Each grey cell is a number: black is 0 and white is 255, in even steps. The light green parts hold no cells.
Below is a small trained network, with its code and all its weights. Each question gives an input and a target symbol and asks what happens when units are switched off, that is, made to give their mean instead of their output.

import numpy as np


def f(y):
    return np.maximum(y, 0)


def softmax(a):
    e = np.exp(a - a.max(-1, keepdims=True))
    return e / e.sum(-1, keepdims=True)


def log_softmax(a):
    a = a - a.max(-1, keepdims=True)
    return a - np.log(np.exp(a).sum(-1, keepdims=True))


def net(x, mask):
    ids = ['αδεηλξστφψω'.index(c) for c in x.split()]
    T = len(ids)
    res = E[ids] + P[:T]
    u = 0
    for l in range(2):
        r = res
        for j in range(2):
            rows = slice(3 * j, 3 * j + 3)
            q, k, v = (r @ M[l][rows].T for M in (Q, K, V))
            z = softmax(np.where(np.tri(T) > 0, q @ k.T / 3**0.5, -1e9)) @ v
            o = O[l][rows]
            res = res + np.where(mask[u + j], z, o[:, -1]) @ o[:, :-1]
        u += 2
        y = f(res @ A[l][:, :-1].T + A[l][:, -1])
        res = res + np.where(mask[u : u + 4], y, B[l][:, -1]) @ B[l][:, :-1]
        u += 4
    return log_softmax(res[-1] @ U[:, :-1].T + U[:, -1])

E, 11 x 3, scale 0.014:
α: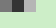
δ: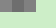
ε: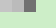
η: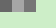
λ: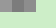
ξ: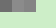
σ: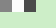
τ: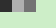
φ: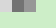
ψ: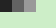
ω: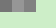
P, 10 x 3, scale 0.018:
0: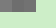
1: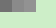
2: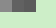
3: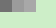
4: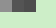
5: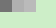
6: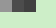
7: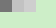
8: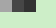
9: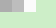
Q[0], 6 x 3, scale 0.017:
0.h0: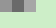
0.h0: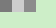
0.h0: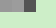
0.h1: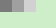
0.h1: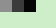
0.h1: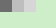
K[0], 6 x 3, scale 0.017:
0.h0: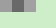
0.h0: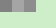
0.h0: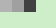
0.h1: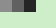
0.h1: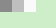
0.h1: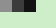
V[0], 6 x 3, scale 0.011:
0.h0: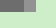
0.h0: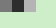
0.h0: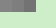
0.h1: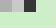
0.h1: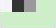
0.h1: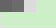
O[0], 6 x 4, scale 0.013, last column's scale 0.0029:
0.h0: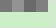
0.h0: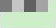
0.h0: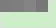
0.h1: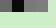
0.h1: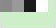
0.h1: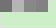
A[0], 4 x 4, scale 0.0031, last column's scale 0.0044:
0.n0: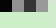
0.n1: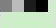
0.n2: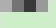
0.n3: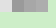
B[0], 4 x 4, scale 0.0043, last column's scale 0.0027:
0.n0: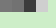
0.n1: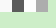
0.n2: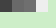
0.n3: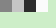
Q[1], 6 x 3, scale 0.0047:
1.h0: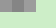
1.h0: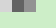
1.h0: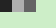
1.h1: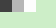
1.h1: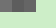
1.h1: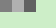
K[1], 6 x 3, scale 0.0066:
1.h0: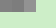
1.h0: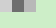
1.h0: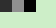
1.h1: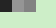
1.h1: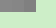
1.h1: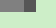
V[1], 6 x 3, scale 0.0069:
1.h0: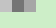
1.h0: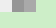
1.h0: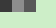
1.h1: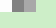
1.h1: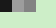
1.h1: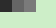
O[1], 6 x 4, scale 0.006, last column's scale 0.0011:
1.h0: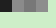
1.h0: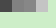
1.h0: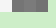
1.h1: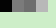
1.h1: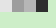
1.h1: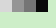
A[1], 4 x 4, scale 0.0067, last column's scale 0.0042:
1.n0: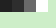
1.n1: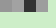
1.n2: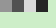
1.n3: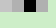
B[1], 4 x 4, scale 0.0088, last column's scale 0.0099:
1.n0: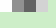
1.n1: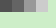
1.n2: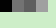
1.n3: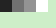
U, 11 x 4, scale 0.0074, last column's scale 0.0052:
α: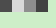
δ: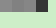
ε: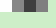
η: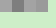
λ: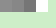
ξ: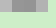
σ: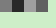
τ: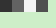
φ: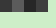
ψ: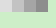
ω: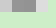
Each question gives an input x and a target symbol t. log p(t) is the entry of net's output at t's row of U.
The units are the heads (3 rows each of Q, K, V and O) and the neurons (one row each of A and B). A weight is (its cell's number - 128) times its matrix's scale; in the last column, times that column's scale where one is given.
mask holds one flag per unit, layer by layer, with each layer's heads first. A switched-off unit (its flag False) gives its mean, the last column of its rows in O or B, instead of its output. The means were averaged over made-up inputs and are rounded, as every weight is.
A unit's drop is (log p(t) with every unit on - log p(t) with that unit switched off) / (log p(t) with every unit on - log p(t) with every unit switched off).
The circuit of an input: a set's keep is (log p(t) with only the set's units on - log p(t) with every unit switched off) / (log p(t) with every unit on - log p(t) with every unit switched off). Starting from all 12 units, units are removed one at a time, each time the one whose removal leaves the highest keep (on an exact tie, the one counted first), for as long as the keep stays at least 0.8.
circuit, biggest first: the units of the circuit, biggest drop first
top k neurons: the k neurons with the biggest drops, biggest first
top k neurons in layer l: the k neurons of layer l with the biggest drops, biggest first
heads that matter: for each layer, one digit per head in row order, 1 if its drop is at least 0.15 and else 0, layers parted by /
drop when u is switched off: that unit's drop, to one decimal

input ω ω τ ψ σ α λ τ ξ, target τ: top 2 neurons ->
(1.n2; 1.n0)
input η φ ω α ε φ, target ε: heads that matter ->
01 / 00
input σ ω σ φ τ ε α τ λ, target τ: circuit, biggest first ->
(0.h1)
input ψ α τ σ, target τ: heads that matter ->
11 / 00
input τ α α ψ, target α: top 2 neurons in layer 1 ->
(1.n3; 1.n0)
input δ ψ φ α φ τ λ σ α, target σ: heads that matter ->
01 / 00
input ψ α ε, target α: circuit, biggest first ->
(0.h1; 1.n3)
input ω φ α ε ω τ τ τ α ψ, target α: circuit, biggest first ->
(0.h1; 1.n0)
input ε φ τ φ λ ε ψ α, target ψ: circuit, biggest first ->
(0.h1; 1.n3; 1.h1)
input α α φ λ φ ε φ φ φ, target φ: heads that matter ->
01 / 00
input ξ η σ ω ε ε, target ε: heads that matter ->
11 / 00
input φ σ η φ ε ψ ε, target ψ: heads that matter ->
01 / 00
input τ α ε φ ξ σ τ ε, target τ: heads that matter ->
11 / 00
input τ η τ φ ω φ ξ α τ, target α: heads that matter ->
01 / 00
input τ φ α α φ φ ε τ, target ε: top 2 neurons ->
(1.n0; 1.n3)
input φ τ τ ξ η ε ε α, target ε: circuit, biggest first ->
(0.h1; 1.n0; 1.n3)
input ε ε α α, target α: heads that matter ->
11 / 00
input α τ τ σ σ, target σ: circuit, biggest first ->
(0.h1)
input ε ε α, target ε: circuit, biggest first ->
(1.n0; 0.h1; 1.n3)
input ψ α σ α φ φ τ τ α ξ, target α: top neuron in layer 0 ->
(0.n3)
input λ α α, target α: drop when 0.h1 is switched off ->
0.8
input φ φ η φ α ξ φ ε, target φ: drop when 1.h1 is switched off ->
0.0
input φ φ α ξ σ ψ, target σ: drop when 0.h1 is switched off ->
1.2
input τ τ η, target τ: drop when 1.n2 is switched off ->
0.2
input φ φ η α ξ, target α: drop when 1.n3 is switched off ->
0.1
